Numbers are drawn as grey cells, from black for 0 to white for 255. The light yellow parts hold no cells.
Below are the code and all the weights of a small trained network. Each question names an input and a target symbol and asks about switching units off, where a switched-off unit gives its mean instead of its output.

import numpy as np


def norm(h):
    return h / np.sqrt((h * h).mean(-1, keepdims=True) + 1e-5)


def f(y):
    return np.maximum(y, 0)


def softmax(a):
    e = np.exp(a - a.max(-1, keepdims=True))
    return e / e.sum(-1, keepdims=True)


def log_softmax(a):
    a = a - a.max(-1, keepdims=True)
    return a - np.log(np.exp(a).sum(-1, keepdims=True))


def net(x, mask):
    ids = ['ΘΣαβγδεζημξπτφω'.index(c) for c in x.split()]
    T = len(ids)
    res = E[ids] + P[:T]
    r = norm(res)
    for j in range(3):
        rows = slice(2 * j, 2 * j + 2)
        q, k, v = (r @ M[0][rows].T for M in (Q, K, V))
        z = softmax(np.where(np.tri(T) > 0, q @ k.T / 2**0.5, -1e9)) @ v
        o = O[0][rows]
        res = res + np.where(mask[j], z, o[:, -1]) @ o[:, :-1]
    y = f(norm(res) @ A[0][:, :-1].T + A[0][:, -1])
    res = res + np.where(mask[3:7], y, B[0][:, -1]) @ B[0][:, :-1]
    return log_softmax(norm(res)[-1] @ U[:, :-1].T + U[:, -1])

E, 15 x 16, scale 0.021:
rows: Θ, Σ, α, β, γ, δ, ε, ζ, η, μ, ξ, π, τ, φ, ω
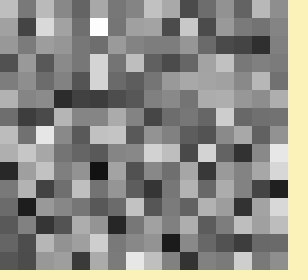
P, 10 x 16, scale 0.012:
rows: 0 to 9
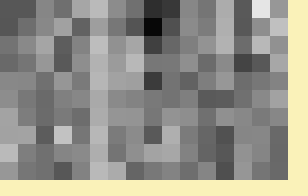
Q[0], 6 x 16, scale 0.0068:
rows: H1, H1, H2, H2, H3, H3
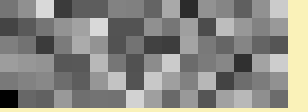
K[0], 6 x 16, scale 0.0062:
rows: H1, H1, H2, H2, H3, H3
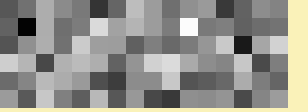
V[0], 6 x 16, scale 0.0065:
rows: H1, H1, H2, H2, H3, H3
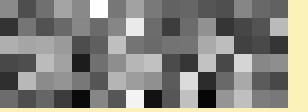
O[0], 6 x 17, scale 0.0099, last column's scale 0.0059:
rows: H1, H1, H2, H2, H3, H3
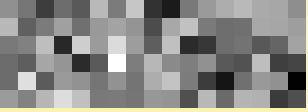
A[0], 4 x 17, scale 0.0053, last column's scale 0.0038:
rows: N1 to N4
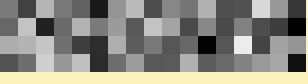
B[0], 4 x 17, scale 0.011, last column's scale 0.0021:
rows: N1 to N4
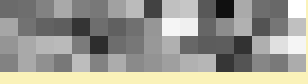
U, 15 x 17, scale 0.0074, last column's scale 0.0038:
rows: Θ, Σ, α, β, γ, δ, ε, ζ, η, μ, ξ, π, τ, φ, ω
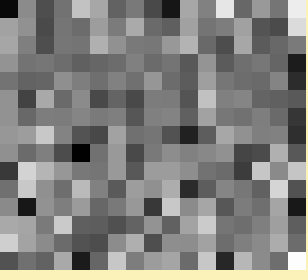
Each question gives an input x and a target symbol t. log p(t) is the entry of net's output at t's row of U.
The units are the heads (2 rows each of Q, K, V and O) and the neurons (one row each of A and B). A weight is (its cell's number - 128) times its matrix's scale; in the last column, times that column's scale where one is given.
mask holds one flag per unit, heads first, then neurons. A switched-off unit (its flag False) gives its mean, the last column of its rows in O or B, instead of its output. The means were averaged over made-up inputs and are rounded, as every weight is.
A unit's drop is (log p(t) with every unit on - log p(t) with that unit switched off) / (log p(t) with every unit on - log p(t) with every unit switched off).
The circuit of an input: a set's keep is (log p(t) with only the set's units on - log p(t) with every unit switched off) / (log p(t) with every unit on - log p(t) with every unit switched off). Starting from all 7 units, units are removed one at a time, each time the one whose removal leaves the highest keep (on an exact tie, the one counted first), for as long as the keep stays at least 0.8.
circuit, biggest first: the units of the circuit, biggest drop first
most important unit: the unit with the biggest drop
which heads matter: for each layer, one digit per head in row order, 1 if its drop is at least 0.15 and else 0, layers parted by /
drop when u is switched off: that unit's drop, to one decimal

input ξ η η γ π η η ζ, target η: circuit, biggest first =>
[H3]
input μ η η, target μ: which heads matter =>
110
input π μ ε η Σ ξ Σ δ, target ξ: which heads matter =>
010
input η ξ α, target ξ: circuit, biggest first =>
[H2; H3]
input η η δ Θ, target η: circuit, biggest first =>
[H3; H1]
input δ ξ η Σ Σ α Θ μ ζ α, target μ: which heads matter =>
001
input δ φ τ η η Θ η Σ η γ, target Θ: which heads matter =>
100
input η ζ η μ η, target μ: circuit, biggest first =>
[H1; H2]
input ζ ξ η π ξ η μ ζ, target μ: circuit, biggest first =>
[N3; H3]
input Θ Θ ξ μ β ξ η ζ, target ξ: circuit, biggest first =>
[H2; N3]
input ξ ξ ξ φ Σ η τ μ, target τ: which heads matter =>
011
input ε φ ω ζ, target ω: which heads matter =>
010
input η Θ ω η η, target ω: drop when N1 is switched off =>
0.2
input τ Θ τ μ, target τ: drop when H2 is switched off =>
0.8
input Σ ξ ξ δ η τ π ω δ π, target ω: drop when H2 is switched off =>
0.5
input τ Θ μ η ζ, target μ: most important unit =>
N3
